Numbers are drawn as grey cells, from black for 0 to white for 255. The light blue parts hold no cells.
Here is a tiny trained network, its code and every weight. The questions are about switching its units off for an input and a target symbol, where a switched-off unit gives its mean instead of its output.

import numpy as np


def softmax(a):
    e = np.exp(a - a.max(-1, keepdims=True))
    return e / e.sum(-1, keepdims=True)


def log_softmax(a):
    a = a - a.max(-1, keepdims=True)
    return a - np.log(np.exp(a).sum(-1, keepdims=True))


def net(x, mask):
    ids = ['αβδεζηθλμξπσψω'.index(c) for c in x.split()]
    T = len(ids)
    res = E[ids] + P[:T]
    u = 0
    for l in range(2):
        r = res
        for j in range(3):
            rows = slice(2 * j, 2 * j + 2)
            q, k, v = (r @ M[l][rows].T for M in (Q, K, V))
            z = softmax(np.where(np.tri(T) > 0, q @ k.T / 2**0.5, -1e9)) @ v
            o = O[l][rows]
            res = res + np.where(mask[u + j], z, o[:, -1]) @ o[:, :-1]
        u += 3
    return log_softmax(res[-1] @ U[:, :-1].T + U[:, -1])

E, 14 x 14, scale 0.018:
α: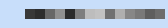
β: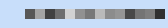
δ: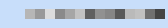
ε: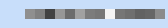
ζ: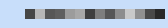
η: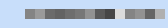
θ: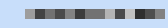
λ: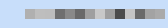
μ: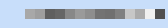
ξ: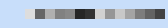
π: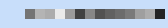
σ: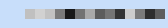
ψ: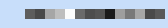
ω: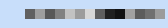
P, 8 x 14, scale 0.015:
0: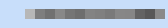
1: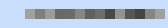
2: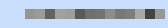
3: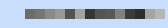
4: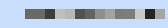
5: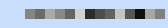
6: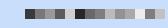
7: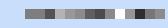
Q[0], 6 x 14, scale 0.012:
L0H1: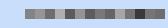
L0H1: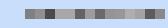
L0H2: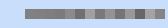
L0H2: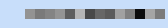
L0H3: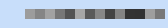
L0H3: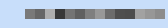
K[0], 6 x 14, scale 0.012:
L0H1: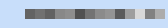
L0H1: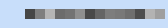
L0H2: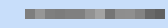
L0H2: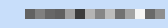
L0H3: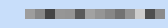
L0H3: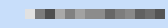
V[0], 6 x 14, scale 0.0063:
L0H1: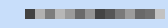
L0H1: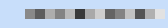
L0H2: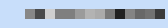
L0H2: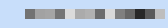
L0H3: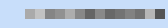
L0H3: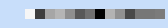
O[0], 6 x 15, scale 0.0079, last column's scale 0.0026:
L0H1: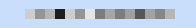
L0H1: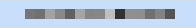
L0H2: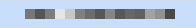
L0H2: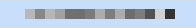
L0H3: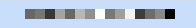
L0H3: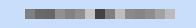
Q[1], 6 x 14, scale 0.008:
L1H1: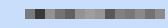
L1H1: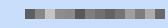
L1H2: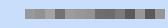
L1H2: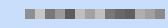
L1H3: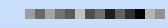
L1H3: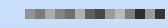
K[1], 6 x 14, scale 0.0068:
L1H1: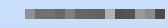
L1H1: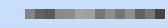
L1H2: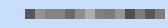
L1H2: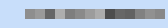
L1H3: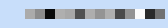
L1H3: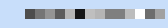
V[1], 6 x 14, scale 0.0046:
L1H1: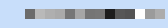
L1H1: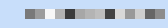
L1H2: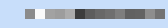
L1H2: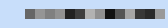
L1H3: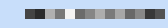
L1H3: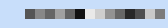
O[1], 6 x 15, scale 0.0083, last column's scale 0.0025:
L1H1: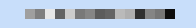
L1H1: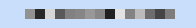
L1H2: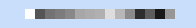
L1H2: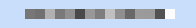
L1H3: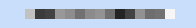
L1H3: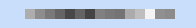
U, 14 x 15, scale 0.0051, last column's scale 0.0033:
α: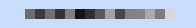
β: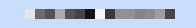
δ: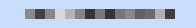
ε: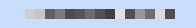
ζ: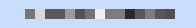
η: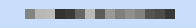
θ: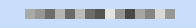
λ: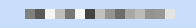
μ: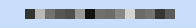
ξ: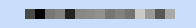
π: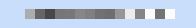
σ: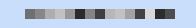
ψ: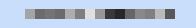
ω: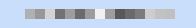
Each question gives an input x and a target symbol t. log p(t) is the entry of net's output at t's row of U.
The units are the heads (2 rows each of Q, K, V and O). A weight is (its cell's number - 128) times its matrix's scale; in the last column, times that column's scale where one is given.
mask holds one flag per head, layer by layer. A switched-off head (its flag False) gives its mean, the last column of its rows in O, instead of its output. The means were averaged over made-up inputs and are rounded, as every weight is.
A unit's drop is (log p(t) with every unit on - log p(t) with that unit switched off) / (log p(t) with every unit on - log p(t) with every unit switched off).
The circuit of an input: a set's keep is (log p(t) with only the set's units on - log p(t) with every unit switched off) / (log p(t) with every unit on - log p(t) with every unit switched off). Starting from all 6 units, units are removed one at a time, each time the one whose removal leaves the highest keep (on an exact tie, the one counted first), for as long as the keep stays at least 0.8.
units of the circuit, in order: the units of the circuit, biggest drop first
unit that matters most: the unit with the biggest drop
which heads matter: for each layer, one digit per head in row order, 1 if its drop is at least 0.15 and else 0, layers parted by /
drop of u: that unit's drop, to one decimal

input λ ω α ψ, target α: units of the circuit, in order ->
[L0H3, L1H3]
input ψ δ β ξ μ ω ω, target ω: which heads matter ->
110 / 000
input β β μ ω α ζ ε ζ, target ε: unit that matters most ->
L0H2
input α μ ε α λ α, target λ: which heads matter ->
101 / 000
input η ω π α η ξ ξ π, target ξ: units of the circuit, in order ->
[L1H1, L0H1, L0H3]
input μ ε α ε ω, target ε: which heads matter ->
110 / 001
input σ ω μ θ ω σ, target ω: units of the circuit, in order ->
[L0H1, L0H2, L0H3]
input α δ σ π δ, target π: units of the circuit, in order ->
[L0H3, L0H1, L1H3]
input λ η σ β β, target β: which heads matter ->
111 / 001
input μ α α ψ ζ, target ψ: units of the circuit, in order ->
[L1H3, L0H1]
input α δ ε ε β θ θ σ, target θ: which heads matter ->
101 / 100
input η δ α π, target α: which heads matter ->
011 / 001
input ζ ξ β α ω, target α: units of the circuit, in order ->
[L0H3, L1H3, L0H2]
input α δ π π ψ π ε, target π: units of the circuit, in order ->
[L0H3, L0H1]
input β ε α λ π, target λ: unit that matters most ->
L0H1
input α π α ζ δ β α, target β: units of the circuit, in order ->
[L0H3, L0H1, L0H2]
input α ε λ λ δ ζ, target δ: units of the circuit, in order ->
[L1H3, L0H2]
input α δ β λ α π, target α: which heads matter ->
001 / 001
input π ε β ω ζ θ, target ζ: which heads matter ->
101 / 001
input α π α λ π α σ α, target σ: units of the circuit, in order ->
[L1H1, L0H3, L1H2]
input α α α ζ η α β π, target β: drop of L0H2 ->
0.1
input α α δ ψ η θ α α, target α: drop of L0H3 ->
0.7
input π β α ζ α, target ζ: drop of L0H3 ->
0.3
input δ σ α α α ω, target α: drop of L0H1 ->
0.0
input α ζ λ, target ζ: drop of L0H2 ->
0.1
